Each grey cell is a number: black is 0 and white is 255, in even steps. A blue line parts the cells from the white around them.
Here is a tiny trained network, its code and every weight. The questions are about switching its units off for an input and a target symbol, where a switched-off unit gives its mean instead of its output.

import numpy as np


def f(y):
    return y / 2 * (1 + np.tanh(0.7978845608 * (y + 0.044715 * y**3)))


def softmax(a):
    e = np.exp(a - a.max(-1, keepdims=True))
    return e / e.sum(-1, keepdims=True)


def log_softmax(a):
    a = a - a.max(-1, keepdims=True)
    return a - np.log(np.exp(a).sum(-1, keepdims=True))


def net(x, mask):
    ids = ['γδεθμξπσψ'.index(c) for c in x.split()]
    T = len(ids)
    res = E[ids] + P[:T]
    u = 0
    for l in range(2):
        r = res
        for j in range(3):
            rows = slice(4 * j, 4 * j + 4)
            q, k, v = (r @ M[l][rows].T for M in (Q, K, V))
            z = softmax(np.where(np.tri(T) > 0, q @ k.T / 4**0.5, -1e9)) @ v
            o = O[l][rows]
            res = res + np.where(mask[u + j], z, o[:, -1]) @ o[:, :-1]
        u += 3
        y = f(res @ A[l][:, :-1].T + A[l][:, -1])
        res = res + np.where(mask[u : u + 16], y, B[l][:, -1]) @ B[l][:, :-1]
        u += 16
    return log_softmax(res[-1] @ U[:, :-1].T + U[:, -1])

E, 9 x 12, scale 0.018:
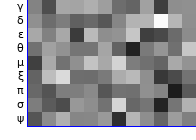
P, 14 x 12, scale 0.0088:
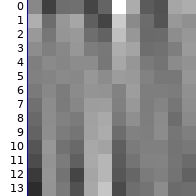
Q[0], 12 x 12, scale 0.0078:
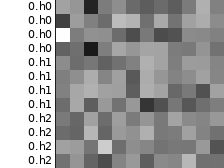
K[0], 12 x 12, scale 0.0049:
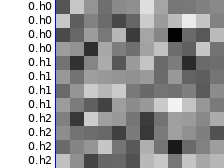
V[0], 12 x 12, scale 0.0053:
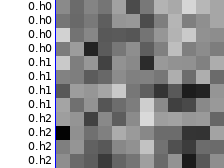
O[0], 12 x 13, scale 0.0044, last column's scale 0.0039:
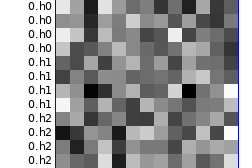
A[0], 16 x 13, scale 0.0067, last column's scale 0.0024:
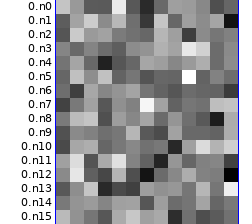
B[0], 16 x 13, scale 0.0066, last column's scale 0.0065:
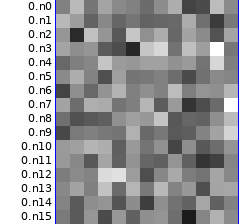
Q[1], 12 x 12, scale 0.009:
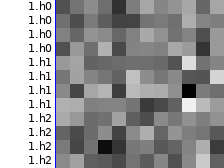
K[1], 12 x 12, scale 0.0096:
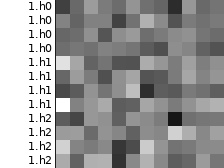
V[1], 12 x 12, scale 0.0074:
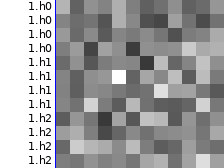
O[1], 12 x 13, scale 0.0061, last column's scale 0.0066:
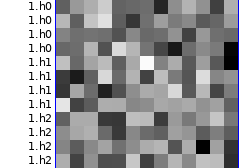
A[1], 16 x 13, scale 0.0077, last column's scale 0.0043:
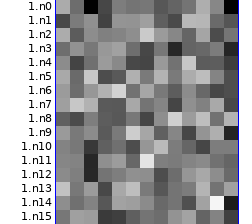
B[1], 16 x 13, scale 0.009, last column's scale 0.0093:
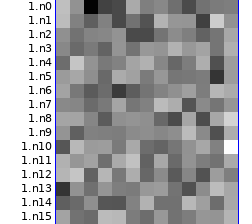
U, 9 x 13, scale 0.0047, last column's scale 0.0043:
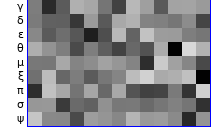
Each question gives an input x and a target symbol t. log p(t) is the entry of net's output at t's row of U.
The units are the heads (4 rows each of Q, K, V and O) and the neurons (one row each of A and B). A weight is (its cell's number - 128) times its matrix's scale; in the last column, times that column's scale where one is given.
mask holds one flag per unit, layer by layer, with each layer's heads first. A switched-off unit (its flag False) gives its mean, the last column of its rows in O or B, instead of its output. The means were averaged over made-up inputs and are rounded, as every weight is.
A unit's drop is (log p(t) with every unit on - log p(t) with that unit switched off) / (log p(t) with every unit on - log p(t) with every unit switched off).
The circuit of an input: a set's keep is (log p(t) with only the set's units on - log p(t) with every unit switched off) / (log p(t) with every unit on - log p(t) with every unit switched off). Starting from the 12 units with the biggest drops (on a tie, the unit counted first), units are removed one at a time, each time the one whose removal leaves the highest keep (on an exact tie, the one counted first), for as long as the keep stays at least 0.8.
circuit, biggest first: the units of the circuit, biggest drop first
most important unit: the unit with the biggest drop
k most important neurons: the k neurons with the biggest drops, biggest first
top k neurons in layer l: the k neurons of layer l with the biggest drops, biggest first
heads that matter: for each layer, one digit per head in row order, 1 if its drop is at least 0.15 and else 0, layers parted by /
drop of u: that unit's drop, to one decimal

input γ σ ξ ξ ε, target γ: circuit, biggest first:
0.n7; 1.h1; 1.n8
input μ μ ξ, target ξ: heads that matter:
100 / 110
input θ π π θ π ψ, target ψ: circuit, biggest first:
1.h1; 0.n2; 1.n5; 0.n14
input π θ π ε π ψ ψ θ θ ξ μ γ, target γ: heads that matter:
000 / 010
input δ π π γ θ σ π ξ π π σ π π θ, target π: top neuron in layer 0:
0.n10
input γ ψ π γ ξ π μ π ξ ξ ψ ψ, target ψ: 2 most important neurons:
1.n5; 0.n2
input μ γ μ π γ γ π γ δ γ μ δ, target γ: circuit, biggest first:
0.h2; 0.h0; 0.n12; 1.h1
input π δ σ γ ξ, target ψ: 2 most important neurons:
1.n5; 0.n3
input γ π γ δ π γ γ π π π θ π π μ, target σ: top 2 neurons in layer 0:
0.n3; 0.n11
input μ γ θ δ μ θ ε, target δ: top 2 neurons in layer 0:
0.n15; 0.n3
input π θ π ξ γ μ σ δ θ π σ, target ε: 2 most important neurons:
0.n3; 0.n7
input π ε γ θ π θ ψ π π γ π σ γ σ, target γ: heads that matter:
000 / 110
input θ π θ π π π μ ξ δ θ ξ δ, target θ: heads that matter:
111 / 101
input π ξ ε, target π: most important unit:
1.h1
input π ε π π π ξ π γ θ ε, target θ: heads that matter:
000 / 010
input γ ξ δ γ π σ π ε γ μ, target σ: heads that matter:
101 / 000
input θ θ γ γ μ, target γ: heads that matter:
000 / 010
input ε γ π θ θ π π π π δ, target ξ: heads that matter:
001 / 000
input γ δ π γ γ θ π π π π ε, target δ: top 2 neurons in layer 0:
0.n3; 0.n15
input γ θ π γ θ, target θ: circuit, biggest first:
1.h1
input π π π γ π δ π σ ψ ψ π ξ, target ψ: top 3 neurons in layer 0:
0.n3; 0.n2; 0.n7
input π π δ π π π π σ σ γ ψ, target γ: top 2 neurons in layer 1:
1.n13; 1.n6
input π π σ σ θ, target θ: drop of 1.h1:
1.3
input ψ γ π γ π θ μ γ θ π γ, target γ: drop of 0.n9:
0.1
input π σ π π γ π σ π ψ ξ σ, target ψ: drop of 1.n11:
0.6
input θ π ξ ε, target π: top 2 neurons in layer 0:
0.n7; 0.n15
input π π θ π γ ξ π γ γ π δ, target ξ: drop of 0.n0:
0.2
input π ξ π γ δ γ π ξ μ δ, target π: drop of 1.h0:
0.8
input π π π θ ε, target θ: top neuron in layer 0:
0.n7
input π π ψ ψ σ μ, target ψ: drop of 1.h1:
0.6
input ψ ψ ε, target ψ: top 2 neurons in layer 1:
1.n11; 1.n9
